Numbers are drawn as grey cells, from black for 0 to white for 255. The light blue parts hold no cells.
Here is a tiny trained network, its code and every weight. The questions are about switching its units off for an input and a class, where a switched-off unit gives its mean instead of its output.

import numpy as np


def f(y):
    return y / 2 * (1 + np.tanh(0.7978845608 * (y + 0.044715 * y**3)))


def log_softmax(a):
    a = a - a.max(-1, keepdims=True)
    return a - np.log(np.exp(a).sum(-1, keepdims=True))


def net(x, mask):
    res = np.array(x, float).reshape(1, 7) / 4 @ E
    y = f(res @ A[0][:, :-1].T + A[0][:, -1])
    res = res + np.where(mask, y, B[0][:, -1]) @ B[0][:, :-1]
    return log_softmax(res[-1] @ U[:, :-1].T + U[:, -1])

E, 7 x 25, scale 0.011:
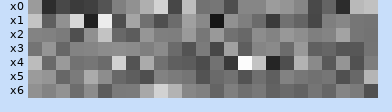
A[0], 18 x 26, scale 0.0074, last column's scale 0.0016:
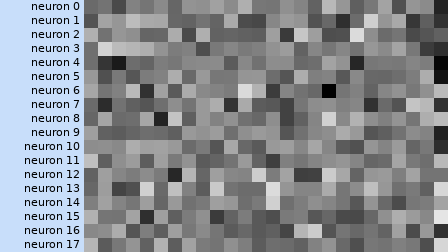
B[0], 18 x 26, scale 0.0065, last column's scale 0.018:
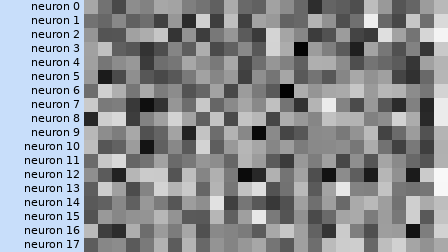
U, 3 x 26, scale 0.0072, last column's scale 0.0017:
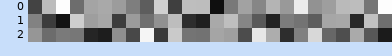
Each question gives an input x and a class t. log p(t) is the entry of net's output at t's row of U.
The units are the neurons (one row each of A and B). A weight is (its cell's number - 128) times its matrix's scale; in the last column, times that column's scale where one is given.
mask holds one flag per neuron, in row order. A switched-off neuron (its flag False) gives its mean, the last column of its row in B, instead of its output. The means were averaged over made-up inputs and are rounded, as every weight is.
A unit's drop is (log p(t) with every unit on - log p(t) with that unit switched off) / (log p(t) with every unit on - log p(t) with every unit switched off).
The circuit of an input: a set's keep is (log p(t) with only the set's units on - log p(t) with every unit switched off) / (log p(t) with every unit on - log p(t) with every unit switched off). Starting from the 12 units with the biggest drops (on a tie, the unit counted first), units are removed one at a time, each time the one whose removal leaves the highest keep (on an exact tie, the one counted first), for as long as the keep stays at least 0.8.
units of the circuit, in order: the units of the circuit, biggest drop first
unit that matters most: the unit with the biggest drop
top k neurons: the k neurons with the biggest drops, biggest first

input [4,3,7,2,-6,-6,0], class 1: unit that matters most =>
neuron 12
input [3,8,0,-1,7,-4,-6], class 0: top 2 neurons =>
neuron 6; neuron 15
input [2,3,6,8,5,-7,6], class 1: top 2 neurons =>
neuron 2; neuron 8
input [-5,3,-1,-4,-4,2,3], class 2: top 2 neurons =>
neuron 2; neuron 1
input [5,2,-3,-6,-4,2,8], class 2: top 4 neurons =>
neuron 7; neuron 2; neuron 16; neuron 9
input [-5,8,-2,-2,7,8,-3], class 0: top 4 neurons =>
neuron 6; neuron 15; neuron 12; neuron 11
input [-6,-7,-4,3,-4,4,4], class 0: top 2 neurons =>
neuron 13; neuron 8
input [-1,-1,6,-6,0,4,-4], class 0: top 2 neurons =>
neuron 12; neuron 7
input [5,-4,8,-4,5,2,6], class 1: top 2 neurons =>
neuron 2; neuron 16
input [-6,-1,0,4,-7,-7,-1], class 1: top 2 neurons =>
neuron 12; neuron 7
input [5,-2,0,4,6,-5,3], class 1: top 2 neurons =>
neuron 2; neuron 16
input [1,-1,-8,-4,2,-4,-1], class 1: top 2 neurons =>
neuron 13; neuron 6
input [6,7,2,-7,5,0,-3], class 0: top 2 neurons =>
neuron 6; neuron 15
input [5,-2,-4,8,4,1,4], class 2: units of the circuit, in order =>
neuron 7
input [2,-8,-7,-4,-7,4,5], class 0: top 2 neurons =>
neuron 8; neuron 13
